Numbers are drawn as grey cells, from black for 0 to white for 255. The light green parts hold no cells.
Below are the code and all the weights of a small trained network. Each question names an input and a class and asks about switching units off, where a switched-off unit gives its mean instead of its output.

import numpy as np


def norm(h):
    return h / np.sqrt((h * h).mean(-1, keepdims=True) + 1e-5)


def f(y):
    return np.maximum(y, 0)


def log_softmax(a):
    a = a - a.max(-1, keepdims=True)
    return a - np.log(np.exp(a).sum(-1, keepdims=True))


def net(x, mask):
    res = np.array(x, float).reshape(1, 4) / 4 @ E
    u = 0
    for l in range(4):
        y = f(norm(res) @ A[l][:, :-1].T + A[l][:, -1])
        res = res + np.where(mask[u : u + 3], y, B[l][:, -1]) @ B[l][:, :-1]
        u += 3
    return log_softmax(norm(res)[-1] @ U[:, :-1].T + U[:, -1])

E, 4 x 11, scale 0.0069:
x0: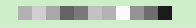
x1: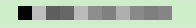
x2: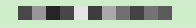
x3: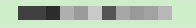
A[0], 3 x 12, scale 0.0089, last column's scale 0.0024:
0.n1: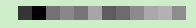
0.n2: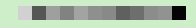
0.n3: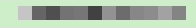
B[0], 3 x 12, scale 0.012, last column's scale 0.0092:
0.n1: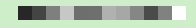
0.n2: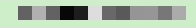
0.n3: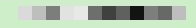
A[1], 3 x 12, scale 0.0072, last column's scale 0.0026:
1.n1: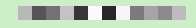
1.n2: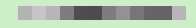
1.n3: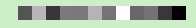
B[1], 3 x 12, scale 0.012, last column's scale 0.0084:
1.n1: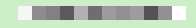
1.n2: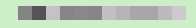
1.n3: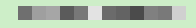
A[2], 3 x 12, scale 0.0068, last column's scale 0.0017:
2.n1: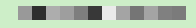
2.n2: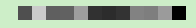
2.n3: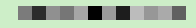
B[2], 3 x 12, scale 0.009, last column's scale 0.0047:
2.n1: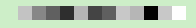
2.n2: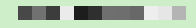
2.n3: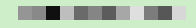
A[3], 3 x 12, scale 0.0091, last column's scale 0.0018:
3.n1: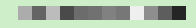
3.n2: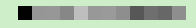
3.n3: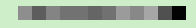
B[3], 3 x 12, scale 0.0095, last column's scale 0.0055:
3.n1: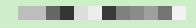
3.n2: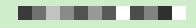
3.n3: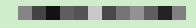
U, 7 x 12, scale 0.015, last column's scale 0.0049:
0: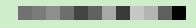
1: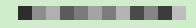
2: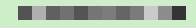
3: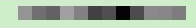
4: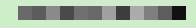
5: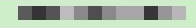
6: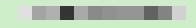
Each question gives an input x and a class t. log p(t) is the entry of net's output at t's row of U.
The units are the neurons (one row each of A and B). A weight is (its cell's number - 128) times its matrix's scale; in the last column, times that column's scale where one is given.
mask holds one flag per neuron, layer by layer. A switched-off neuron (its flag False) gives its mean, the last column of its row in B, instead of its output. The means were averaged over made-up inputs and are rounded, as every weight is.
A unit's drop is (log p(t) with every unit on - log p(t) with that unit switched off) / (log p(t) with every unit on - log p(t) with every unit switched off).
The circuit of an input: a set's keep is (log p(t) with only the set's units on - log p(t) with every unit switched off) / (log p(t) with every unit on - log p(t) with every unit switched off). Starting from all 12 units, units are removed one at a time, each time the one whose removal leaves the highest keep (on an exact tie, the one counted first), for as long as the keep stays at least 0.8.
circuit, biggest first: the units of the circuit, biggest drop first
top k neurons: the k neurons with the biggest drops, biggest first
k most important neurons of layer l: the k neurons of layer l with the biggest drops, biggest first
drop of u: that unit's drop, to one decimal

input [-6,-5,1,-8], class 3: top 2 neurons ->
(0.n3; 1.n1)
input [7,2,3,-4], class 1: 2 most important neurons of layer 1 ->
(1.n3; 1.n1)
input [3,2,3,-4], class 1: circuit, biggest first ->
(1.n1)
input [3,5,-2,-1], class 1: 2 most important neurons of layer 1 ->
(1.n3; 1.n1)
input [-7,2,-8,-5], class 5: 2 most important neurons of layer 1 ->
(1.n3; 1.n1)
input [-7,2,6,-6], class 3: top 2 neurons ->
(0.n1; 0.n3)
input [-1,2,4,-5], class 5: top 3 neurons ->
(1.n3; 1.n1; 2.n3)
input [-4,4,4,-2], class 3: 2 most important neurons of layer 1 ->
(1.n2; 1.n1)
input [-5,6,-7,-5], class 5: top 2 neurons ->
(1.n3; 1.n1)
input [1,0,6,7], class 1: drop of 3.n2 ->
0.2
